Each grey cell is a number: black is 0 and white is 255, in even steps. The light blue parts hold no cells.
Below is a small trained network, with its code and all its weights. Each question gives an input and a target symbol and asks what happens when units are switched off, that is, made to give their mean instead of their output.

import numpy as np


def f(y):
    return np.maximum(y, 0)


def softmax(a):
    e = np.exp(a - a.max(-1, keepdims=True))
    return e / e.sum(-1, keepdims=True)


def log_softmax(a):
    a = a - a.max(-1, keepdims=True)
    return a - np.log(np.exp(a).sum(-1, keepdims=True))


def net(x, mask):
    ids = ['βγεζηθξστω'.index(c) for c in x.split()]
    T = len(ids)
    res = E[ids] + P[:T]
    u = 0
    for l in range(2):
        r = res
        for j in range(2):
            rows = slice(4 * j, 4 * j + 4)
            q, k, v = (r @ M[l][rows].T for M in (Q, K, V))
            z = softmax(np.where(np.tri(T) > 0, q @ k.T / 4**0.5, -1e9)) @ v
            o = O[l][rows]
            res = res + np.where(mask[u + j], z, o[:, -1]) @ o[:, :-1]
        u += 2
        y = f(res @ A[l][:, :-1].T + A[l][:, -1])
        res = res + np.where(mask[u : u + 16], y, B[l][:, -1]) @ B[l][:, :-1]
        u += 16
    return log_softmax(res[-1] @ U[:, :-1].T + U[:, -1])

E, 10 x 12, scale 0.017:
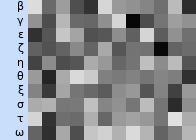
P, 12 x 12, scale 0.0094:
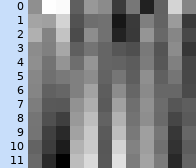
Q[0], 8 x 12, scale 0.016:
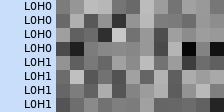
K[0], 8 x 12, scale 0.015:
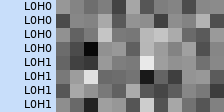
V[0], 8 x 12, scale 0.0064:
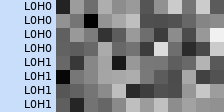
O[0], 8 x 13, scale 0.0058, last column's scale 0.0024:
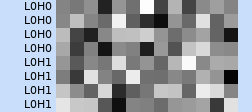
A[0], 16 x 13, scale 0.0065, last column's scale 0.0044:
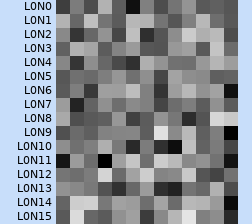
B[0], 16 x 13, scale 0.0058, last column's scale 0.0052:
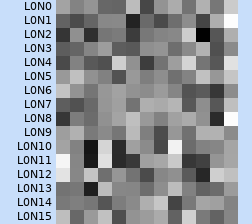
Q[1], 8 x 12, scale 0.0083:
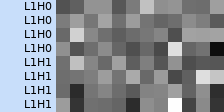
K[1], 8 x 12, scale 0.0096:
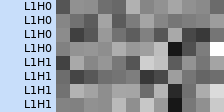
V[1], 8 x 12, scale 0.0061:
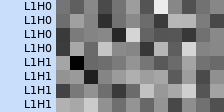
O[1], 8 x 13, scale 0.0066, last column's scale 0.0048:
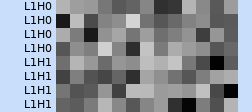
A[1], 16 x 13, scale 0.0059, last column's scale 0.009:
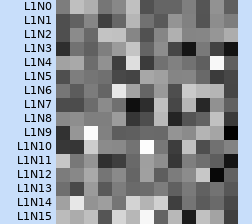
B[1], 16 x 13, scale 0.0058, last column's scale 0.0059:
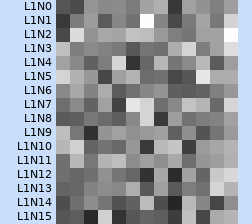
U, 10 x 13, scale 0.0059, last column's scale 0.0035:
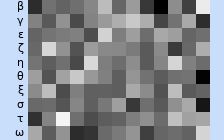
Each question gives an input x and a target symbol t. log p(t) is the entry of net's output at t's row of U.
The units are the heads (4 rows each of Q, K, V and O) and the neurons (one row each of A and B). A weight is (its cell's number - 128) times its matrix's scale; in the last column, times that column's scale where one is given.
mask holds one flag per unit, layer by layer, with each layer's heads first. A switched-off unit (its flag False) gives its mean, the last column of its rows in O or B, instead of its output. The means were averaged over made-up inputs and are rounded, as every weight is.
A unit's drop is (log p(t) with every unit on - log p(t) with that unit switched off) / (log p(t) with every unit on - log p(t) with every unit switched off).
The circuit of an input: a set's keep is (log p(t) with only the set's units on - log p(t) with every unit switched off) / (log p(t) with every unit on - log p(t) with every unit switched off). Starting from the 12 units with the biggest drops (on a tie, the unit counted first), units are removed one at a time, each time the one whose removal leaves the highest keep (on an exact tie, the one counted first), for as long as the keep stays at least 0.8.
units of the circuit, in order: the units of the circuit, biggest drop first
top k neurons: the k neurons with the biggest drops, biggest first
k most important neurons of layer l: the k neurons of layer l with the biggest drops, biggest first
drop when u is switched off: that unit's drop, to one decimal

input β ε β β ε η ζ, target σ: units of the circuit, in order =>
[L0H0 L1N15]
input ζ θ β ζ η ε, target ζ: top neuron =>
[L1N9]
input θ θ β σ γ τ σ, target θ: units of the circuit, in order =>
[L1H1 L0H0 L0N4]
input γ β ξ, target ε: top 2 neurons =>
[L1N7 L0N2]
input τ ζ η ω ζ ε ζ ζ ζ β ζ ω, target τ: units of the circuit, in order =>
[L0H1 L1H0]
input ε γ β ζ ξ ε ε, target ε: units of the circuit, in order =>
[L0H0 L1H1]
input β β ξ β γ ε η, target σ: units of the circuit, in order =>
[L0H0 L1N15]
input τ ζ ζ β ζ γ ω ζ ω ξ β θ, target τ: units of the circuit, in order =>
[L1H0 L0H1]
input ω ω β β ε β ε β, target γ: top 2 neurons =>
[L1N11 L0N1]
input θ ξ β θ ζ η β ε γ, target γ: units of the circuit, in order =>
[L0H0 L1N10]
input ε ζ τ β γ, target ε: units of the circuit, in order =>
[L1H1 L0H0]
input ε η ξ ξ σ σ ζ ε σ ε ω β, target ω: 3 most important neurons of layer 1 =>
[L1N2 L1N7 L1N12]
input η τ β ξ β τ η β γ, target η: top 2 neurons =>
[L1N4 L0N4]
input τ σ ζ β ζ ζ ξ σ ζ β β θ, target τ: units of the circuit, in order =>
[L0H0 L1H0]
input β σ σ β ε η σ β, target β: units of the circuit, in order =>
[L0H1]
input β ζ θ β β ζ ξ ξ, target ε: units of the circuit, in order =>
[L0H0 L1N7]
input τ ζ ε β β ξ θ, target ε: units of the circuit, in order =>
[L0H0 L1N7]
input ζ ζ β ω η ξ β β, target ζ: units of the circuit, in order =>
[L1H1 L0H0 L0H1]
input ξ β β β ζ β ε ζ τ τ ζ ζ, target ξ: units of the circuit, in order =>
[L0H1 L0H0 L1H0]
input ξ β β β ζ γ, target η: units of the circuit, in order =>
[L0H0]
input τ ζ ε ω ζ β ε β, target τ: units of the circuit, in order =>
[L1H0 L0H1]
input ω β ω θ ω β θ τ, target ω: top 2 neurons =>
[L1N2 L0N11]
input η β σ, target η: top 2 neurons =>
[L1N4 L1N0]
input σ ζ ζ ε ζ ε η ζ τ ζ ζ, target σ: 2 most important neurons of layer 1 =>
[L1N8 L1N7]
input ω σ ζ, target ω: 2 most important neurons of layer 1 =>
[L1N3 L1N2]
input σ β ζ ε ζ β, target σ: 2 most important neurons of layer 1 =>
[L1N7 L1N8]
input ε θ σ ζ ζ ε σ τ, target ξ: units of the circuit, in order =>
[L0H1]
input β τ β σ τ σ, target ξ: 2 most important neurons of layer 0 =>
[L0N0 L0N1]
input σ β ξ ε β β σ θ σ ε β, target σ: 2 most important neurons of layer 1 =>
[L1N8 L1N7]
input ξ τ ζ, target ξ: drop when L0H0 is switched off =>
0.2
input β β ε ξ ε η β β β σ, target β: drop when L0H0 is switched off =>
0.1
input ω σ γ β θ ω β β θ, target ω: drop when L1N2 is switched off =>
0.1
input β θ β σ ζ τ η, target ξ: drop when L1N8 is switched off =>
0.0
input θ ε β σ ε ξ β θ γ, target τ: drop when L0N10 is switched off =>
-0.1
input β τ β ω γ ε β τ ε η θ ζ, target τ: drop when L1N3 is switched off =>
0.5
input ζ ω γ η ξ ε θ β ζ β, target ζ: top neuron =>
[L0N2]
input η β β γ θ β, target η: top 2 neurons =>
[L1N4 L0N10]
